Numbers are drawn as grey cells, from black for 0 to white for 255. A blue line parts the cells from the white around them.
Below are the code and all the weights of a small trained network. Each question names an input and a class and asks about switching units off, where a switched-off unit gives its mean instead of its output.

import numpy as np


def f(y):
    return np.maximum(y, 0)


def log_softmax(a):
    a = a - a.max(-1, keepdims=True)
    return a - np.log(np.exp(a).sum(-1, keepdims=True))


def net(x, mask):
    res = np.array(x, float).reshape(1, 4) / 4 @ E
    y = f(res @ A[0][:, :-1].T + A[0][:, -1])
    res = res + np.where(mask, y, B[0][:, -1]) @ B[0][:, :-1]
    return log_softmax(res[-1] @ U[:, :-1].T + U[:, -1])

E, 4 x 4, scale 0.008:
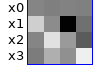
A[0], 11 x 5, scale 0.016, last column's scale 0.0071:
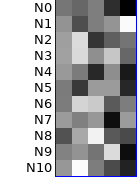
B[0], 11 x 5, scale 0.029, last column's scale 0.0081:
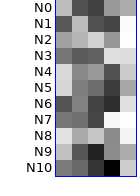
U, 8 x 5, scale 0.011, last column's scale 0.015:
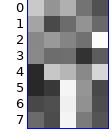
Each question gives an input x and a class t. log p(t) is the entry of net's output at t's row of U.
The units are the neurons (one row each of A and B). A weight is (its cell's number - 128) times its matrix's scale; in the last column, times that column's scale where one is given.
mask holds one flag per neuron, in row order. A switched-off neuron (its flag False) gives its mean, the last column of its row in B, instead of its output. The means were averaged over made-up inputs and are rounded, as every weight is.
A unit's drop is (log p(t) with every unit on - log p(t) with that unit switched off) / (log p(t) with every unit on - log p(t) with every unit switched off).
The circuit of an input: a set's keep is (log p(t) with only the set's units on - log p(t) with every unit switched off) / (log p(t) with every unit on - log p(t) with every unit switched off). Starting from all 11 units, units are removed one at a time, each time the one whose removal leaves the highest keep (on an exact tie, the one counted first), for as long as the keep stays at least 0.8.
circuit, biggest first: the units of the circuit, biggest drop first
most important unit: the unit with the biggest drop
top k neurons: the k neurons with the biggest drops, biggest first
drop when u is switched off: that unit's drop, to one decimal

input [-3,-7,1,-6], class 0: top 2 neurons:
[N8, N3]
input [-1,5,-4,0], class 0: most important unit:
N4
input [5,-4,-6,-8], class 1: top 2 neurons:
[N7, N0]
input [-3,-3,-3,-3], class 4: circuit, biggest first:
[N10, N4, N9]
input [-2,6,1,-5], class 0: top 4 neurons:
[N2, N4, N6, N3]
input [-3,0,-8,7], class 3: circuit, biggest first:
[N7, N2]
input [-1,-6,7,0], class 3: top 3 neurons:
[N6, N10, N2]
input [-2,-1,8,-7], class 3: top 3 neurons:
[N10, N6, N3]
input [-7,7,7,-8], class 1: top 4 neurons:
[N7, N0, N8, N10]
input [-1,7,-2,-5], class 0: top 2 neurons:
[N4, N2]
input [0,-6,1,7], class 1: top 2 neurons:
[N3, N2]
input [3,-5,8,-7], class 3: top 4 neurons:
[N6, N10, N3, N2]
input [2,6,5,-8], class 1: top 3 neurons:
[N7, N0, N8]
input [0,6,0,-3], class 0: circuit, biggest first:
[N2]
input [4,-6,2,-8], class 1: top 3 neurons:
[N7, N2, N0]
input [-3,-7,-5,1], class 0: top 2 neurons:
[N8, N5]
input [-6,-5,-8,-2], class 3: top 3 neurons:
[N5, N2, N7]
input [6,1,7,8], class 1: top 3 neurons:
[N3, N1, N9]
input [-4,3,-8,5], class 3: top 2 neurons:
[N7, N1]
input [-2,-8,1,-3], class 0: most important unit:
N8
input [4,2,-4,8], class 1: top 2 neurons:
[N9, N3]
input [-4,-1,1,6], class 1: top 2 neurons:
[N3, N9]
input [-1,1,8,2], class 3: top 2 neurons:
[N10, N6]
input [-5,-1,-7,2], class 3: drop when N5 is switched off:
0.3
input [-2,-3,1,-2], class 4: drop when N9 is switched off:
0.3
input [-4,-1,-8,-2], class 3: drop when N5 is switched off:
0.3
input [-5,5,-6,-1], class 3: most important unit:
N8
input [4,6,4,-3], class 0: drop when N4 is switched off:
0.3
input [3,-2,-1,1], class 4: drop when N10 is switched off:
0.2
